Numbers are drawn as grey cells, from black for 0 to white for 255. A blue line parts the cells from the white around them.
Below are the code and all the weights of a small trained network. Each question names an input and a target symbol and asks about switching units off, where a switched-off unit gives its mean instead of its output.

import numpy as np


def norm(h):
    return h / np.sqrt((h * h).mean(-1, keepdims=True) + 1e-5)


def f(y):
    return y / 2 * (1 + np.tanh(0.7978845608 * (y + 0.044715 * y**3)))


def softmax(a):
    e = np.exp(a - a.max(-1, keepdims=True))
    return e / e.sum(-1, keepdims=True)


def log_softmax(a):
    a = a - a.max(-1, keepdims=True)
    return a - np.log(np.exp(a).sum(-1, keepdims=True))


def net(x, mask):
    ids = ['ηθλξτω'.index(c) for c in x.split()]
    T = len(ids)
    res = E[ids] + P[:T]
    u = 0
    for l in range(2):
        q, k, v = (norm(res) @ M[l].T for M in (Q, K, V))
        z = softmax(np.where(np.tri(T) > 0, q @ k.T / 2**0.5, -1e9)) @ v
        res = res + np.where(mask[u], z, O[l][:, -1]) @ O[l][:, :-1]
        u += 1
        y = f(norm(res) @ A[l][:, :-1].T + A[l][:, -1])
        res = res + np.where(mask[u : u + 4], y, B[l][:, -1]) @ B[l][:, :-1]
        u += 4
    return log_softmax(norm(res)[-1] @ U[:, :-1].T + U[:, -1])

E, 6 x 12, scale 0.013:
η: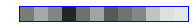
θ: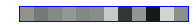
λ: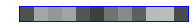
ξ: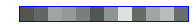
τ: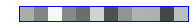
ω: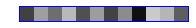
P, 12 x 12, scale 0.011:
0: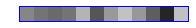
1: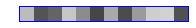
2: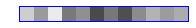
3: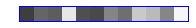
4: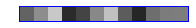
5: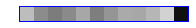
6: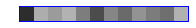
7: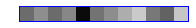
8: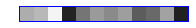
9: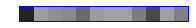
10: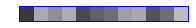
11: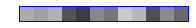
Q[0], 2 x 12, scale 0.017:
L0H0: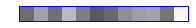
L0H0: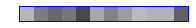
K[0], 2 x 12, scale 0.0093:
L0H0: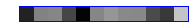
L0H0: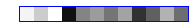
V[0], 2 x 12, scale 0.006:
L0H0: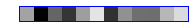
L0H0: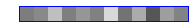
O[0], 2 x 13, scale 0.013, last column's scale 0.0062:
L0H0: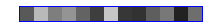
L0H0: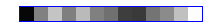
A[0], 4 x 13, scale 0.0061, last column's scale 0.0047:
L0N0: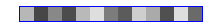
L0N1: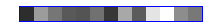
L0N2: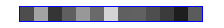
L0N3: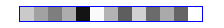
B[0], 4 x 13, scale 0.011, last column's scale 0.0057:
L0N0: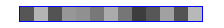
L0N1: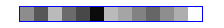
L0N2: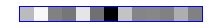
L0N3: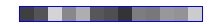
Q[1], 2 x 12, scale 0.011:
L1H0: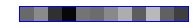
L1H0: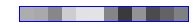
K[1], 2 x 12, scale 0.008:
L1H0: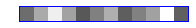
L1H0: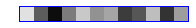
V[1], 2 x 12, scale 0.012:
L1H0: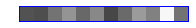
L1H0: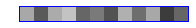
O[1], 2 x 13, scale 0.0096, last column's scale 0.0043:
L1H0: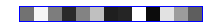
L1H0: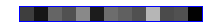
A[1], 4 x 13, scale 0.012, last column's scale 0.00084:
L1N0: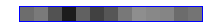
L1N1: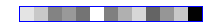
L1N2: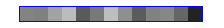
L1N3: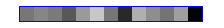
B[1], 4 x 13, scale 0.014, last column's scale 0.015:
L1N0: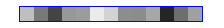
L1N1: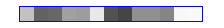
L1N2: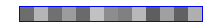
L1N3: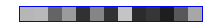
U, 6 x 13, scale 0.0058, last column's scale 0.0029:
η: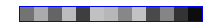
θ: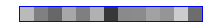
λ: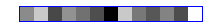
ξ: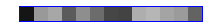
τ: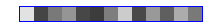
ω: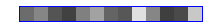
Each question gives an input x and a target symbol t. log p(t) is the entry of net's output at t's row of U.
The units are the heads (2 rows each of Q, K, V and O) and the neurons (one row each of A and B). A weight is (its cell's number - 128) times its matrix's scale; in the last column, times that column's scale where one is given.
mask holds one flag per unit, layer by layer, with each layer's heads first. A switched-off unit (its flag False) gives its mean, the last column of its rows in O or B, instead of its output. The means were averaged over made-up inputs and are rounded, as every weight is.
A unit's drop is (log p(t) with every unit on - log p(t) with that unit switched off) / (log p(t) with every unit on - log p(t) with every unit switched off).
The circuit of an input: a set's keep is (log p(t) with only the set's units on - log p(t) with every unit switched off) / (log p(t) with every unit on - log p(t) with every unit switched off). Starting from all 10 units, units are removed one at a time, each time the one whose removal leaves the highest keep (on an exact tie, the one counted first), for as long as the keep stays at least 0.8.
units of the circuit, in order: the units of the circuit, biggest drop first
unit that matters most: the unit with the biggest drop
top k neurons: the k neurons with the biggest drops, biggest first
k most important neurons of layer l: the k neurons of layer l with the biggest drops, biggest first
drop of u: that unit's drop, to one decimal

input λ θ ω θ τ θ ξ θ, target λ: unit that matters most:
L1N3
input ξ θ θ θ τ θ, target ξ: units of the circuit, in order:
[L1H0; L1N1; L0H0]
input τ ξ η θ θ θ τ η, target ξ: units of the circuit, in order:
[L1N3; L0H0; L1N1]
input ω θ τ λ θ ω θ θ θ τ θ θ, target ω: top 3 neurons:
[L1N0; L0N3; L1N1]
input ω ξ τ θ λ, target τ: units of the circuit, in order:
[L0H0; L0N1]
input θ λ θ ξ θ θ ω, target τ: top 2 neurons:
[L0N1; L1N1]
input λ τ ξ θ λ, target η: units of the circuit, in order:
[L1N2; L1N1]
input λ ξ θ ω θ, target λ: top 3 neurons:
[L1N3; L1N1; L0N0]
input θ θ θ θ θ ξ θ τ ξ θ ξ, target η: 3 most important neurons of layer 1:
[L1N1; L1N2; L1N0]
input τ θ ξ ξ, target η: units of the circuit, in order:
[L0H0; L1N2]
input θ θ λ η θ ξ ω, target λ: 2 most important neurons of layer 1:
[L1N1; L1N2]
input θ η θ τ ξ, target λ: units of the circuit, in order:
[L0H0; L0N2; L1N1]
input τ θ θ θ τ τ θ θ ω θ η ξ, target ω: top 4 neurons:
[L1N0; L1N1; L0N3; L1N3]
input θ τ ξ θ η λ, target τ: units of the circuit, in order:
[L0N1]
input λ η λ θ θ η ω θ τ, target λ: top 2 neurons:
[L1N3; L0N0]
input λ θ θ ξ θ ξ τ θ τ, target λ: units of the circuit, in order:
[L1H0; L0H0; L1N3; L1N1]
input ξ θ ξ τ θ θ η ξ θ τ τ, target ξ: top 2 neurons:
[L1N3; L1N1]
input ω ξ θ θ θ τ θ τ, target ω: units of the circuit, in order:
[L0H0; L1H0; L1N0; L0N3]
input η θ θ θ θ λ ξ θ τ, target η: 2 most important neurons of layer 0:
[L0N2; L0N0]
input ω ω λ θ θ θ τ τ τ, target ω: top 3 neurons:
[L1N0; L0N3; L1N1]
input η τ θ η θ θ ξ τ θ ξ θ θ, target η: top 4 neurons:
[L0N2; L1N2; L1N1; L0N3]
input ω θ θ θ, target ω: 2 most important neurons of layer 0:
[L0N3; L0N1]
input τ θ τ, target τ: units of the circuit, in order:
[L1H0]
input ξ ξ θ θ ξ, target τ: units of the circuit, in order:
[L0N1; L1N1]
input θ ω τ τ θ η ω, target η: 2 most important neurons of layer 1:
[L1N1; L1N0]
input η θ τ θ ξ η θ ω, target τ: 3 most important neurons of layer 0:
[L0N1; L0N0; L0N3]
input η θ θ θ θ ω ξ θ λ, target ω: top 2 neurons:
[L1N0; L1N1]
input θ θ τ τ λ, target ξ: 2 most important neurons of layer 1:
[L1N3; L1N1]
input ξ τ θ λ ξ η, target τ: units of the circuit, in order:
[L0N1]
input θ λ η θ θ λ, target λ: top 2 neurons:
[L0N2; L0N1]
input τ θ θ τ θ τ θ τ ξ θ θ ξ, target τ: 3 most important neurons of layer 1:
[L1N1; L1N2; L1N0]
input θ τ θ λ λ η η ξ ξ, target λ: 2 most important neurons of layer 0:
[L0N2; L0N1]
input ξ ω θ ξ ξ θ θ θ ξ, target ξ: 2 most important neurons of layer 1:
[L1N3; L1N1]
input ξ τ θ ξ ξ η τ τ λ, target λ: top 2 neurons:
[L0N2; L1N1]
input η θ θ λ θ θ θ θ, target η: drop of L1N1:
0.4
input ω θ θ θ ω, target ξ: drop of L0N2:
0.0
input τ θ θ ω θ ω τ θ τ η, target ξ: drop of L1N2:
0.1
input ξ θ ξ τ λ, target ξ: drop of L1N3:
0.4
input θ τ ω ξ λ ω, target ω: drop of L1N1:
0.4
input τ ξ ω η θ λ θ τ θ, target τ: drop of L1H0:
1.1
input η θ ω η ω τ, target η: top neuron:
[L1N2]
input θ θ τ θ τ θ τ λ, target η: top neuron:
[L1N1]
